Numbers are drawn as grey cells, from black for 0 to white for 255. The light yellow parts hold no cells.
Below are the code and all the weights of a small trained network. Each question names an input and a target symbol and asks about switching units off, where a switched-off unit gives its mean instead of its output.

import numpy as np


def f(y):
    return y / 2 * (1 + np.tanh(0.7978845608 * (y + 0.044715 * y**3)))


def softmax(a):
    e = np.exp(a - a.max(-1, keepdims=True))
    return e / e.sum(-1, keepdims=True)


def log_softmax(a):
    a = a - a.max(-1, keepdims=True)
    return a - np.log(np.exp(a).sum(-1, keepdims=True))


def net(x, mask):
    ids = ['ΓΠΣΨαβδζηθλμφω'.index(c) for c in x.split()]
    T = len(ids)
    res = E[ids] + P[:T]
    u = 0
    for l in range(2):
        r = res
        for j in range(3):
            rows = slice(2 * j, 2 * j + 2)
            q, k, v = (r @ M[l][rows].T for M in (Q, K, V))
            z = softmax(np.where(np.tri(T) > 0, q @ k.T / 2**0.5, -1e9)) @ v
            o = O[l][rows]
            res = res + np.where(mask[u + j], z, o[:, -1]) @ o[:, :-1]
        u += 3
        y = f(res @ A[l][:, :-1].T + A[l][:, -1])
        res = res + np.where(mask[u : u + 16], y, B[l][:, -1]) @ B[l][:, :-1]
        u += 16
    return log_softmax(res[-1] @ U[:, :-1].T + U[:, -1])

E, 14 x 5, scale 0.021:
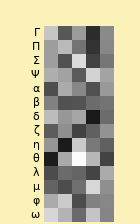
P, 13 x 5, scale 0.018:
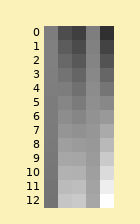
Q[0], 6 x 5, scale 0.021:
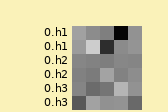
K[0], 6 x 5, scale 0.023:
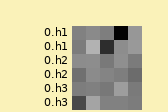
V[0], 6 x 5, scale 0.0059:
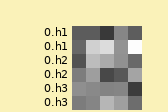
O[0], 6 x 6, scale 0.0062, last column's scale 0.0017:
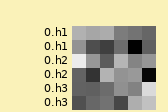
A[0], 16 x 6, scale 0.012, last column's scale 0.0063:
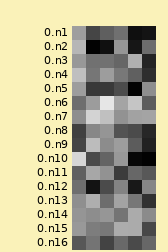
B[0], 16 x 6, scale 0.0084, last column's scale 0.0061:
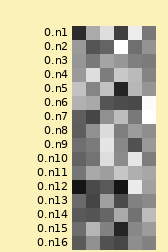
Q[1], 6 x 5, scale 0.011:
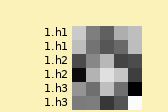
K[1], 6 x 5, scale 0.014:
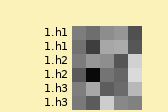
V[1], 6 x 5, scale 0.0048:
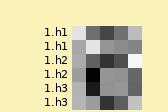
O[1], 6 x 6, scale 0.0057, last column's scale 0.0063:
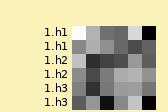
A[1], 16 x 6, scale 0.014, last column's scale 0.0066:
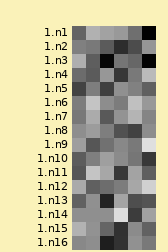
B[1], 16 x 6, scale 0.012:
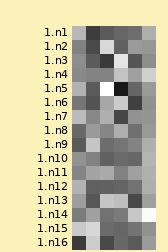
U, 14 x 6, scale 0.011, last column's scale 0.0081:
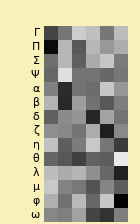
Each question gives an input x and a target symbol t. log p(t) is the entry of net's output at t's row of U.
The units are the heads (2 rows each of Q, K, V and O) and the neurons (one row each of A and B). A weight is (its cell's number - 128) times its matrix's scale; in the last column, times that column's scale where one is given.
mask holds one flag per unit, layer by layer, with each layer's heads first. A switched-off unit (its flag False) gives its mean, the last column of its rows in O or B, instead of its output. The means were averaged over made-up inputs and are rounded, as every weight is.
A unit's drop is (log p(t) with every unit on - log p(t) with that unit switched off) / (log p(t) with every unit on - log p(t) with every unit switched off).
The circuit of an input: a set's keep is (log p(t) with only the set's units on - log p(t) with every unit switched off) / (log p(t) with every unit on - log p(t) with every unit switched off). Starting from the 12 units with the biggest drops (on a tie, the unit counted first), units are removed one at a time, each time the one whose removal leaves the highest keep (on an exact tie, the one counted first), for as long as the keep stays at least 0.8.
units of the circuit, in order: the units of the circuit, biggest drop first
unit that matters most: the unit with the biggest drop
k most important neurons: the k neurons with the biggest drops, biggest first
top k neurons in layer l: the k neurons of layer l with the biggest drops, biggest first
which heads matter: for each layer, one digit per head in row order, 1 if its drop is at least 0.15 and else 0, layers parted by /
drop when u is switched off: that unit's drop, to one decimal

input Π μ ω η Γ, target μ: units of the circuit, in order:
[1.n15; 0.n5]
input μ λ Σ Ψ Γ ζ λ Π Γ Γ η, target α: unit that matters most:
0.h1
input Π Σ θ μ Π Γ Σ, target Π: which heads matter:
010 / 000
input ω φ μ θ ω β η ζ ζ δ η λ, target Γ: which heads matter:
100 / 001
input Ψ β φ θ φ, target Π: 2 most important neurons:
[0.n6; 0.n9]
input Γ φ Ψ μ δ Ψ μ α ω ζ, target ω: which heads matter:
000 / 001
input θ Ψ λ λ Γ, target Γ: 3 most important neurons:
[0.n9; 0.n5; 0.n7]
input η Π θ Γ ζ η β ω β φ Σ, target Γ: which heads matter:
110 / 100
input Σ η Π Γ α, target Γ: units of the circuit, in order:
[0.h1; 1.n6; 0.n11]
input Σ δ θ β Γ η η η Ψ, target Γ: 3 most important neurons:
[0.n9; 1.n13; 0.n12]
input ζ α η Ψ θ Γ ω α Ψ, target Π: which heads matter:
100 / 101
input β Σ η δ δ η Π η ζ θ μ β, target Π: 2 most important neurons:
[0.n9; 1.n5]
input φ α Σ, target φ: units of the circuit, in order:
[0.n5; 1.n4]
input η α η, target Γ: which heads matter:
110 / 010
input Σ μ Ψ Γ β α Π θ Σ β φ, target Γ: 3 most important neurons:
[0.n9; 0.n12; 1.n13]
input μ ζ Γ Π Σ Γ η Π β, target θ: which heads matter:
000 / 111
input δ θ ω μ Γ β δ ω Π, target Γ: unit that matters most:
0.n9
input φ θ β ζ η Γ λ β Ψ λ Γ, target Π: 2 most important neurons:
[0.n9; 0.n12]
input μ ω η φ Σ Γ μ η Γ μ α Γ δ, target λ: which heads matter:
100 / 100
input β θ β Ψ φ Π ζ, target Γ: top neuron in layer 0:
[0.n7]
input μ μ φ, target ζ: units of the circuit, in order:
[1.n13; 1.n16]
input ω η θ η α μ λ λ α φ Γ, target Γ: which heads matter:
100 / 101
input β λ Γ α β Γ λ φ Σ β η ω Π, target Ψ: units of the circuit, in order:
[0.h1; 1.n16; 1.h1]
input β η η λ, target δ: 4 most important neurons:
[1.n16; 1.n5; 0.n7; 0.n16]
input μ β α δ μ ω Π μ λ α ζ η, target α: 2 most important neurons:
[0.n12; 1.n12]
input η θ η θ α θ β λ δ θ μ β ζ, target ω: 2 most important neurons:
[1.n1; 1.n5]
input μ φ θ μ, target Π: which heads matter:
100 / 001
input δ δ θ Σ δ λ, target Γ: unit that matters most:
0.n12
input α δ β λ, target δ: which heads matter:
110 / 001
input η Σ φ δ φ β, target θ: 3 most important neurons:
[1.n16; 1.n3; 0.n7]
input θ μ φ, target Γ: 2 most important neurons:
[0.n12; 1.n13]
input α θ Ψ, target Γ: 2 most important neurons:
[1.n13; 0.n12]
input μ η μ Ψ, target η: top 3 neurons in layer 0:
[0.n2; 0.n9; 0.n12]
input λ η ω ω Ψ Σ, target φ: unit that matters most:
0.h1
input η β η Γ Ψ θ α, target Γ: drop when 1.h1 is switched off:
0.2
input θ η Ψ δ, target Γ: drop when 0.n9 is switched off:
0.4
